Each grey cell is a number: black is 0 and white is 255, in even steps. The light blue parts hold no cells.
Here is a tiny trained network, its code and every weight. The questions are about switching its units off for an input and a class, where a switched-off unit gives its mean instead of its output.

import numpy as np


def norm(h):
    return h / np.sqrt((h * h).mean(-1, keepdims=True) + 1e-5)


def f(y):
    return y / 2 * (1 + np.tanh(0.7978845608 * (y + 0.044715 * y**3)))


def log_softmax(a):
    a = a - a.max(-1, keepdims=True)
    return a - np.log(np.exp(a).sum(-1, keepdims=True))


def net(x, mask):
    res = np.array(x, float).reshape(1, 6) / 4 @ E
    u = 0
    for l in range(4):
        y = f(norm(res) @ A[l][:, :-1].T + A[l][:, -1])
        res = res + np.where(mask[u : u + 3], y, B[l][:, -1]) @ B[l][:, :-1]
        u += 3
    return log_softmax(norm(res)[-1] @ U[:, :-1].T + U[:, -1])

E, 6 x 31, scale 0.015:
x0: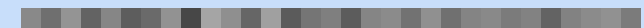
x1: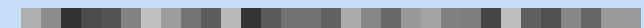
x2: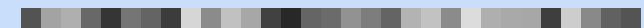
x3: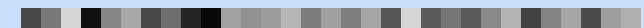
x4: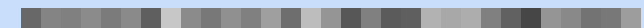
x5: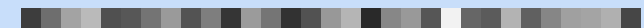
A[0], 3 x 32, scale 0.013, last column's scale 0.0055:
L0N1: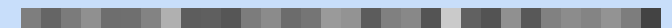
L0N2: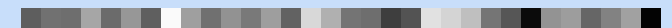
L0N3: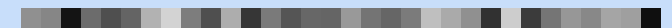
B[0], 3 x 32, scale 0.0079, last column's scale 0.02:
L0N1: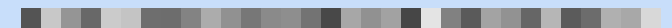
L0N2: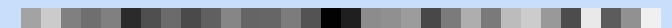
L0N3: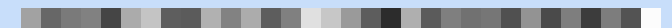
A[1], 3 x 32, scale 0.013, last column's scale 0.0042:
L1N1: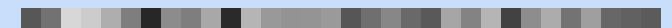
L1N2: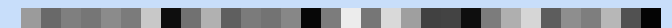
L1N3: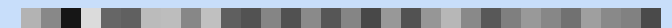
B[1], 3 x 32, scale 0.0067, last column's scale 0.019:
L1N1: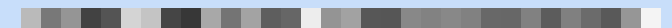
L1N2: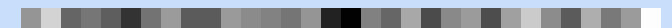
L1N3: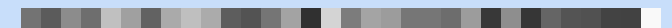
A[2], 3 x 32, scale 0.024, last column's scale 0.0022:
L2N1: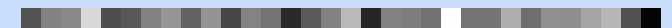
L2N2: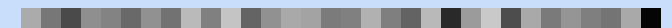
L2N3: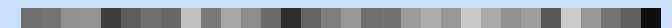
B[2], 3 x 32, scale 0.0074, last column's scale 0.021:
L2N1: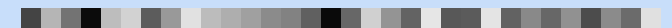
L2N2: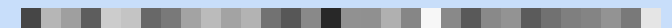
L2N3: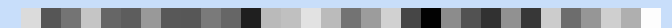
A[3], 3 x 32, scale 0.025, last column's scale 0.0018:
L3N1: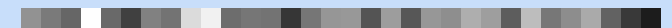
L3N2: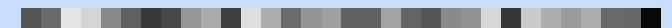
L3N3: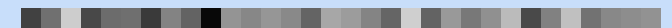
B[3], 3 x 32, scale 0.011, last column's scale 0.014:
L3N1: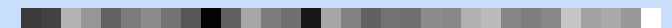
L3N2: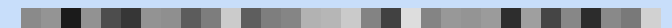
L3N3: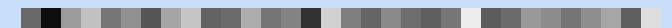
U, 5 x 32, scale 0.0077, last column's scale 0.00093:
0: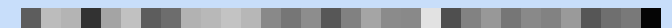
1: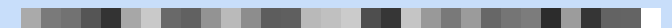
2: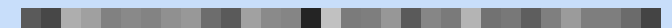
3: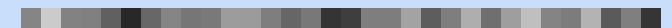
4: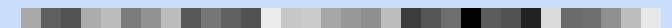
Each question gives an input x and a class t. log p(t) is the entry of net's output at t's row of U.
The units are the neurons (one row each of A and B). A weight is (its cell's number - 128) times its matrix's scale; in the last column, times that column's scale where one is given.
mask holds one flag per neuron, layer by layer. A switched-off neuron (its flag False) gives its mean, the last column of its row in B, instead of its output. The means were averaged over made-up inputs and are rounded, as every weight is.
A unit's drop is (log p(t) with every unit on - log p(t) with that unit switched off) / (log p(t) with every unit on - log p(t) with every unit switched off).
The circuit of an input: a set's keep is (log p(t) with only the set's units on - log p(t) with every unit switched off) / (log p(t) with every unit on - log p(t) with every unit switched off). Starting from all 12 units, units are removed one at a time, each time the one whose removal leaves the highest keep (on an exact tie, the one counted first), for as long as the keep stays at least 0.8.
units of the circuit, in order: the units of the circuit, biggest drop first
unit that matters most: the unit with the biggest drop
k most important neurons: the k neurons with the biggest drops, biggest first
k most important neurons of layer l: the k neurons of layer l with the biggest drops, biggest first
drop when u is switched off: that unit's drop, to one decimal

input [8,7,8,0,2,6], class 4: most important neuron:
[L2N3]
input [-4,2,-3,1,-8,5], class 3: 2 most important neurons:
[L1N2 L2N2]
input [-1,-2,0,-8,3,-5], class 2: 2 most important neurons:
[L1N3 L3N1]
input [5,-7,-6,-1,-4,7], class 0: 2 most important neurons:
[L2N1 L0N1]
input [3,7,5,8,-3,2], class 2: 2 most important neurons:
[L3N3 L1N1]
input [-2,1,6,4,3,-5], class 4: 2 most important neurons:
[L2N3 L0N1]
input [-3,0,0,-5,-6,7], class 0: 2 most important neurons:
[L2N1 L0N1]
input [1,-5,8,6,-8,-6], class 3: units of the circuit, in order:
[L1N2 L2N1]
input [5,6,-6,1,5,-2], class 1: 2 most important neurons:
[L0N3 L2N3]
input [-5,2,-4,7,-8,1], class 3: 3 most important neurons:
[L1N2 L1N3 L3N1]
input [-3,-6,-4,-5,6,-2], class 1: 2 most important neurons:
[L3N2 L1N2]
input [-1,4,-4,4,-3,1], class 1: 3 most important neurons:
[L2N3 L0N3 L0N2]
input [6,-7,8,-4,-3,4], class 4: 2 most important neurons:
[L2N3 L0N3]
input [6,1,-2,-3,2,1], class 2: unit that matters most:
L1N2
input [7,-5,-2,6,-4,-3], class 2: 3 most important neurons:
[L3N3 L0N3 L2N3]
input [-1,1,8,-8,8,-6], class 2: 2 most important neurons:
[L3N1 L1N3]
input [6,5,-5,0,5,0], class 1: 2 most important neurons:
[L0N3 L1N2]
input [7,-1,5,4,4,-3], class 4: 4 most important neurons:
[L2N3 L1N2 L1N3 L0N1]
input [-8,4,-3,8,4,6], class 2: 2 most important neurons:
[L3N3 L2N2]
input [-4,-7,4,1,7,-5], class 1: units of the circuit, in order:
[L3N2]
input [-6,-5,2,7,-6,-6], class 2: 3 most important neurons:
[L3N3 L2N1 L0N1]
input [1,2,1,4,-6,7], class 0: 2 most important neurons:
[L2N1 L0N1]
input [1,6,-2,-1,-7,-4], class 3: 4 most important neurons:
[L1N2 L1N1 L3N2 L1N3]
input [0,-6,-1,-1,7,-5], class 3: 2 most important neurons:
[L0N2 L0N3]
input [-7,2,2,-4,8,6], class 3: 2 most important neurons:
[L0N2 L2N2]
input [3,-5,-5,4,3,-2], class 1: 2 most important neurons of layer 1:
[L1N3 L1N2]
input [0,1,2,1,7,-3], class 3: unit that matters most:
L0N2
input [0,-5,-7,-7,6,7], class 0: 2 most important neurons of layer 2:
[L2N1 L2N3]
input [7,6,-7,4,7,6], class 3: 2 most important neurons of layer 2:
[L2N3 L2N2]
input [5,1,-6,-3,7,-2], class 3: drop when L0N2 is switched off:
1.0
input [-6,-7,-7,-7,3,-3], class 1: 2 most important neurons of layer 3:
[L3N2 L3N3]
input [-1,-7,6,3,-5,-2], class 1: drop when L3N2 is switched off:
0.2
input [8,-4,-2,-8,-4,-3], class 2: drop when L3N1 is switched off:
0.1
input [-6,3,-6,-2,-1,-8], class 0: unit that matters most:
L2N2
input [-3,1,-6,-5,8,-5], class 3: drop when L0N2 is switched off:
0.9
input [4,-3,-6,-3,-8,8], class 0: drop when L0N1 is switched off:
0.2
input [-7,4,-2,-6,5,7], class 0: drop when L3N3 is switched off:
0.0
